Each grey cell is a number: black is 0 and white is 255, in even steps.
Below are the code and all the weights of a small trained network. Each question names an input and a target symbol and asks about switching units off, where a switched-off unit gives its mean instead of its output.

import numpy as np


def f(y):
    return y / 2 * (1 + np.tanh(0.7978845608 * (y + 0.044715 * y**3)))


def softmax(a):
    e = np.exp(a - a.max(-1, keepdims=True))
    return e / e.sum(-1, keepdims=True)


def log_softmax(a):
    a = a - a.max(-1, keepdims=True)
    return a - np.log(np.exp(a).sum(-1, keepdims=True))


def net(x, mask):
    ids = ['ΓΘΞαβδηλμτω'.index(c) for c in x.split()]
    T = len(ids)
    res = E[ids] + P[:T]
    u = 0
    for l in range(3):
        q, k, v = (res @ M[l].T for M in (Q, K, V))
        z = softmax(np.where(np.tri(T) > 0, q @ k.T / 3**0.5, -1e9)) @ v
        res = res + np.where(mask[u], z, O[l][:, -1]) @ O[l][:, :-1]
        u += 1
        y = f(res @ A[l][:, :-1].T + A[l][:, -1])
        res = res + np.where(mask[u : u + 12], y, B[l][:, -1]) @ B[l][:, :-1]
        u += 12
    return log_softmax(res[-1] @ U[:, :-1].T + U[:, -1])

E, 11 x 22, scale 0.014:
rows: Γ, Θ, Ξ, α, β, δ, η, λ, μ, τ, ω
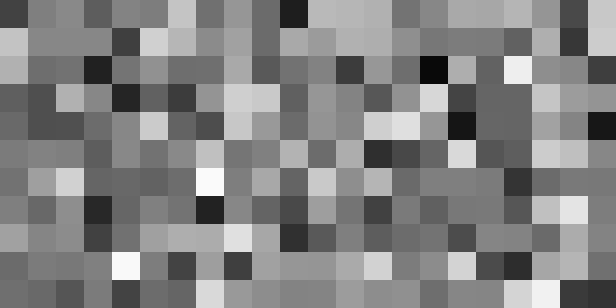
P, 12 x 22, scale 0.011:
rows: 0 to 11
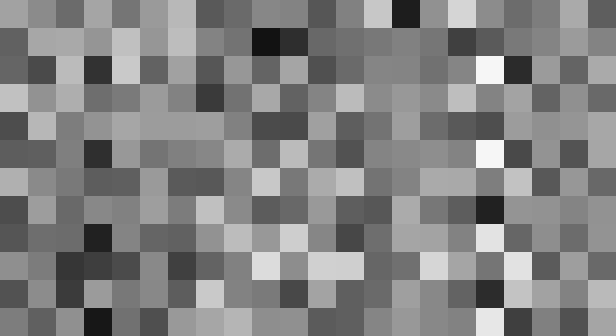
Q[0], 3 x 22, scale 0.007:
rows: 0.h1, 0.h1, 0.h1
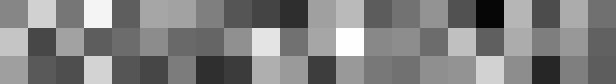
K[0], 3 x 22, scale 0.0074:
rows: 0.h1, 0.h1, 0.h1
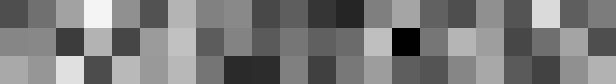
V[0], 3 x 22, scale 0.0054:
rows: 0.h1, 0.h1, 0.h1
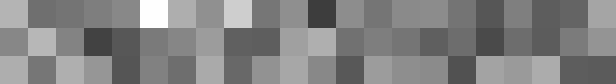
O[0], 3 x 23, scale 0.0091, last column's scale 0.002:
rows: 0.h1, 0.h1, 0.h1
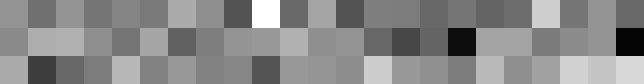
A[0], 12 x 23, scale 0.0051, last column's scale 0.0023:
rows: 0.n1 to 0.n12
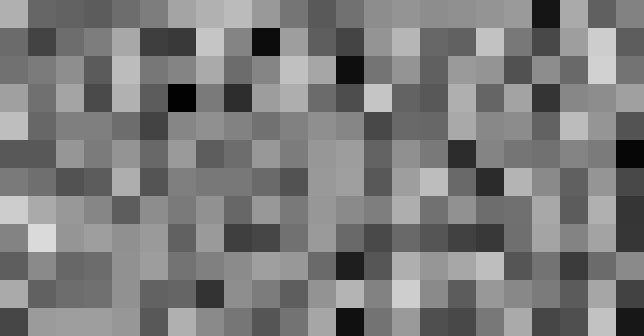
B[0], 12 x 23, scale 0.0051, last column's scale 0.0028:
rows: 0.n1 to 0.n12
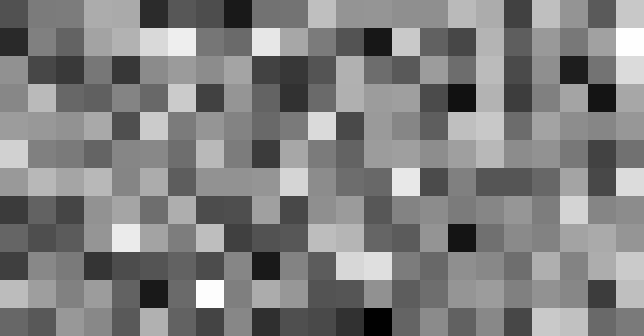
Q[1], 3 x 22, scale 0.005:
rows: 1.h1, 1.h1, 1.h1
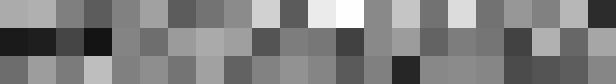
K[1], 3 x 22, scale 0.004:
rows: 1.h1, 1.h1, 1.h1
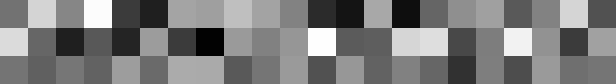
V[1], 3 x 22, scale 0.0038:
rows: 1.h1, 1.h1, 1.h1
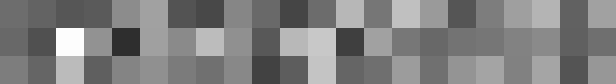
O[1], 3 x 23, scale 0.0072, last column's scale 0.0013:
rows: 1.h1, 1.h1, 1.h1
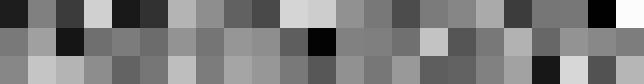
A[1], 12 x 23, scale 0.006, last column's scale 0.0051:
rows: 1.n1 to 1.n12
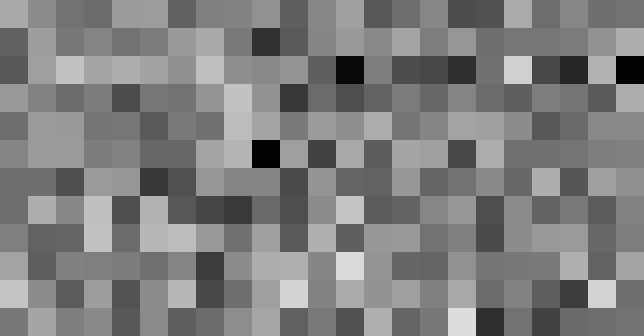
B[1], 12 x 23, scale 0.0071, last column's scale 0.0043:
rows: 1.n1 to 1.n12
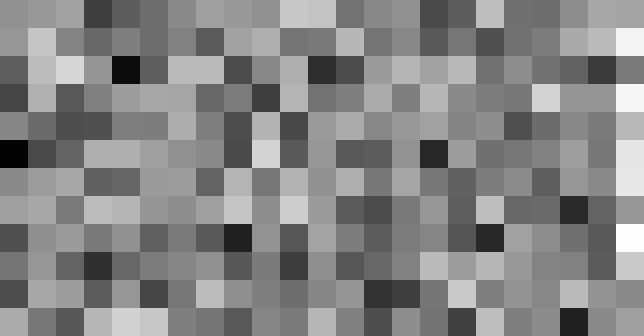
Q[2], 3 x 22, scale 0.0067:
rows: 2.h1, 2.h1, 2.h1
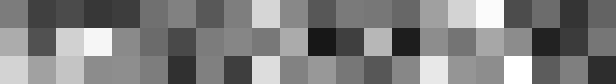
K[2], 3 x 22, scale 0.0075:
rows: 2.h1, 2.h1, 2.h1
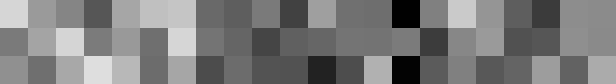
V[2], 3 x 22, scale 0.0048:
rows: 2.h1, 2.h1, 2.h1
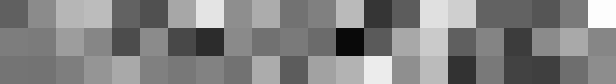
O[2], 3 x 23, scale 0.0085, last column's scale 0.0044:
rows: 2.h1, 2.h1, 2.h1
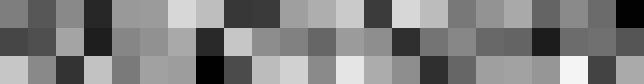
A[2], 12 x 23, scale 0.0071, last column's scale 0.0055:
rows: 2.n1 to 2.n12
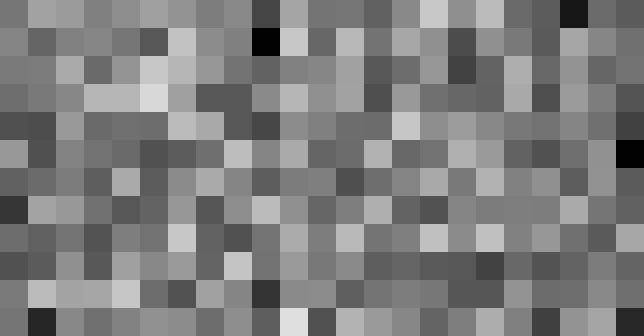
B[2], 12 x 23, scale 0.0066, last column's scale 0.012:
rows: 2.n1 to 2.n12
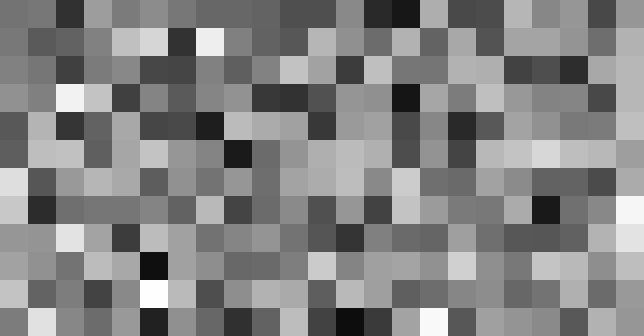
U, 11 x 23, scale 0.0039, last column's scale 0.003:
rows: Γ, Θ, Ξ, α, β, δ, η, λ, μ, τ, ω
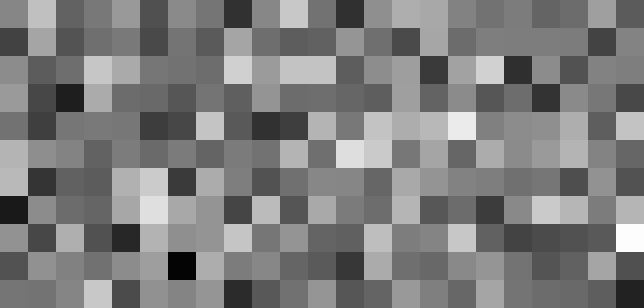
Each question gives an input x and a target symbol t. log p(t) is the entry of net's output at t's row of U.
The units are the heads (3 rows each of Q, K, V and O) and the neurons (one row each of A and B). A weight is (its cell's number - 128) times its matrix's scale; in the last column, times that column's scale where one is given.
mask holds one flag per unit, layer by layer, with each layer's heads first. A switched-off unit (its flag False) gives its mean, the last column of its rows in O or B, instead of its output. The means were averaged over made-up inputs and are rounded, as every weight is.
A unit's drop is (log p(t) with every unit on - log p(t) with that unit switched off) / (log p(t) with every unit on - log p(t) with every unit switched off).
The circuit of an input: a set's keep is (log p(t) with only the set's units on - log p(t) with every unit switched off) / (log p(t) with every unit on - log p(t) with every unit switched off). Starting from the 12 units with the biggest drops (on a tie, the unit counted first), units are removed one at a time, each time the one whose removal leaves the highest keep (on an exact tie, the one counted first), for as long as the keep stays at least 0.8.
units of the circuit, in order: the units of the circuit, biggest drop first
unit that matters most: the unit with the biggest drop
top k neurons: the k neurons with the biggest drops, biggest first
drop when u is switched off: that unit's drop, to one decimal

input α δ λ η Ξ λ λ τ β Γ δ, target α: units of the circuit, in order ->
[2.h1; 2.n8]
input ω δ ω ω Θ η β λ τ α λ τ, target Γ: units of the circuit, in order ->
[2.n12; 2.h1; 0.h1]
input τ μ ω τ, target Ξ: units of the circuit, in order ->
[0.h1; 1.n8; 1.n12; 2.n8]
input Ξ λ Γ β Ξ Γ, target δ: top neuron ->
[2.n6]
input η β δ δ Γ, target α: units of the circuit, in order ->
[2.h1; 2.n8]
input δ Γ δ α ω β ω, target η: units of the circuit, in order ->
[2.h1; 1.h1; 0.h1; 2.n7]
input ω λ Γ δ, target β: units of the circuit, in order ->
[2.h1; 0.h1; 1.n10]
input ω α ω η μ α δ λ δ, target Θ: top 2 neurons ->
[2.n5; 2.n1]
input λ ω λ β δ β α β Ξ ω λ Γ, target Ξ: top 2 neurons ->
[2.n7; 0.n2]
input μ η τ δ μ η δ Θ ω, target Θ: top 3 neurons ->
[2.n5; 2.n1; 2.n8]
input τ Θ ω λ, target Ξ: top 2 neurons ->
[0.n4; 1.n8]
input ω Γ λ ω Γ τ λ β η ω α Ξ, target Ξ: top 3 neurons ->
[0.n2; 2.n7; 2.n8]
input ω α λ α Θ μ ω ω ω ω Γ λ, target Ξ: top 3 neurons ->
[0.n2; 2.n7; 2.n8]
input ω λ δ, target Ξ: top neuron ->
[2.n7]
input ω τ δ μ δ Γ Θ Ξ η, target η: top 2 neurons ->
[1.n11; 2.n2]
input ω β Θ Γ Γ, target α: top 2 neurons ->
[2.n8; 0.n7]
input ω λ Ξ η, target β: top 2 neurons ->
[2.n9; 2.n5]
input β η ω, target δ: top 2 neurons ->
[2.n6; 1.n10]
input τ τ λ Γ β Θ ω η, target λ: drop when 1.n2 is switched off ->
0.1
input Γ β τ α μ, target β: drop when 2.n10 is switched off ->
0.4
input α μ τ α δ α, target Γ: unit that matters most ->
2.n12
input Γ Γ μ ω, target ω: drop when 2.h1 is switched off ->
0.7
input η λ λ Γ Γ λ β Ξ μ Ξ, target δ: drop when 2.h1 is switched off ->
0.4
